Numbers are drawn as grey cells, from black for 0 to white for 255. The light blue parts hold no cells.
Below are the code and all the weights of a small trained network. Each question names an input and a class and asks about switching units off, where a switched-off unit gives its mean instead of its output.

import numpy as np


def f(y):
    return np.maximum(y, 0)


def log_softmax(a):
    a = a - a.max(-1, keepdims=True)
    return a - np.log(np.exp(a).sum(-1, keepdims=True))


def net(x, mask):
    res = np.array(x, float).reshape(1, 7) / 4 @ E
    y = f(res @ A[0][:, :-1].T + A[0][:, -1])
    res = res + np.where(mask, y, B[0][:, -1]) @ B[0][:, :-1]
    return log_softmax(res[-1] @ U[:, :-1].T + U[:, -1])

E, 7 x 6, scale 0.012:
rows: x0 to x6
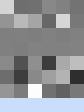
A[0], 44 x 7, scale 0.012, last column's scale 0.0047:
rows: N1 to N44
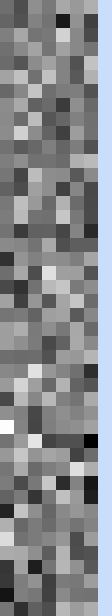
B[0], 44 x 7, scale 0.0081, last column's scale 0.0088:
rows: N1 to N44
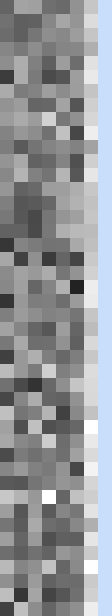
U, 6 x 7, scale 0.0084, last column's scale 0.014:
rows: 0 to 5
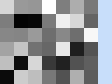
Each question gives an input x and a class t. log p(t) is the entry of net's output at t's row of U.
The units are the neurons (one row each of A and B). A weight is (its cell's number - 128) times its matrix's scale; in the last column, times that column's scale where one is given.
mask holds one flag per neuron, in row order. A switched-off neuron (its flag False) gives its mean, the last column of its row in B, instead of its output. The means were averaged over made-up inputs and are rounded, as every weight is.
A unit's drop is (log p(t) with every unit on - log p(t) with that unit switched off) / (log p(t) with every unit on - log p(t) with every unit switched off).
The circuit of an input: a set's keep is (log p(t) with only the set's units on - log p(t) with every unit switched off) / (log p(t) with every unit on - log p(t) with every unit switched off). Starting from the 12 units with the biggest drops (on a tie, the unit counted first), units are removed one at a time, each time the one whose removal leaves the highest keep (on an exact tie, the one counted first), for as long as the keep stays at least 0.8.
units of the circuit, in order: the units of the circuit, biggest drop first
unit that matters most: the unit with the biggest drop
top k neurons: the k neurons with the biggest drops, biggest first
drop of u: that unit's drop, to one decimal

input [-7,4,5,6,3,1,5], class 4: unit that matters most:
N43
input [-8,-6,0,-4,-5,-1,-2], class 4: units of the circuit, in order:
N19, N43
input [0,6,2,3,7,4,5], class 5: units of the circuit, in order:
N22, N44
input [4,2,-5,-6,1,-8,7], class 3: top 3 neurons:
N10, N25, N36
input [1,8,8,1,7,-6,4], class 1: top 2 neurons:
N28, N15
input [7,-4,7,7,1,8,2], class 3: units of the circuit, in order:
N13, N21
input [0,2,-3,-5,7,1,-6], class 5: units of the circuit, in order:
N44, N26
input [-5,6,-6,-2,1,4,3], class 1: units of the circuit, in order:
N28, N15
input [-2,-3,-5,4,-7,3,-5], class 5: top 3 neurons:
N6, N29, N18
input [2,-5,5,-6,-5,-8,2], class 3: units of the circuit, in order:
N10, N8
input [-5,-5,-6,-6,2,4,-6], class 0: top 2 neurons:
N36, N41
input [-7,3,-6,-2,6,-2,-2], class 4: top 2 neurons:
N43, N37
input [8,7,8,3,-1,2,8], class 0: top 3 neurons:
N27, N32, N9
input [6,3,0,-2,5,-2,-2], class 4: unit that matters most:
N31
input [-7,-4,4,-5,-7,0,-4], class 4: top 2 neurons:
N19, N43
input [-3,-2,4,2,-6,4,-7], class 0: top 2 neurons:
N41, N36
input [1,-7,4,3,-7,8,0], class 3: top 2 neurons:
N21, N5
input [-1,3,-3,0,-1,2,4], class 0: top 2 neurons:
N27, N32
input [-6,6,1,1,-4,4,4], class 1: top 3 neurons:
N28, N15, N31
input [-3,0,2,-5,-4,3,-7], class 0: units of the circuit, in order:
N41
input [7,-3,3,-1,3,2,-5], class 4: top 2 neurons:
N31, N39
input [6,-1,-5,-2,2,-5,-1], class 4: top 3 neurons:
N31, N21, N13
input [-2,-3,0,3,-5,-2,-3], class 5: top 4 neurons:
N29, N18, N6, N21
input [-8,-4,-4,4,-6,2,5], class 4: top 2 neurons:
N19, N43
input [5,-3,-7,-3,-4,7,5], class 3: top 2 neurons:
N13, N5
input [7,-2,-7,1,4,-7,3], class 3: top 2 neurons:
N25, N10
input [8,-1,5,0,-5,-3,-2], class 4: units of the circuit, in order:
N31
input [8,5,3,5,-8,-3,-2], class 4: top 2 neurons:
N31, N39
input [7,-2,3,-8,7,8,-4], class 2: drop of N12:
0.1
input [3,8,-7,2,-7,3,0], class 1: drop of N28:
0.2
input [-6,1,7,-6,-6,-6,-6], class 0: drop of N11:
0.0
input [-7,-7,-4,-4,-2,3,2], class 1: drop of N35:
0.1
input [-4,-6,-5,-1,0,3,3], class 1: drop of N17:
0.1
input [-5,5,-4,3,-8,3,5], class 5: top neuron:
N29
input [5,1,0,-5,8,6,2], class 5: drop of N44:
0.3
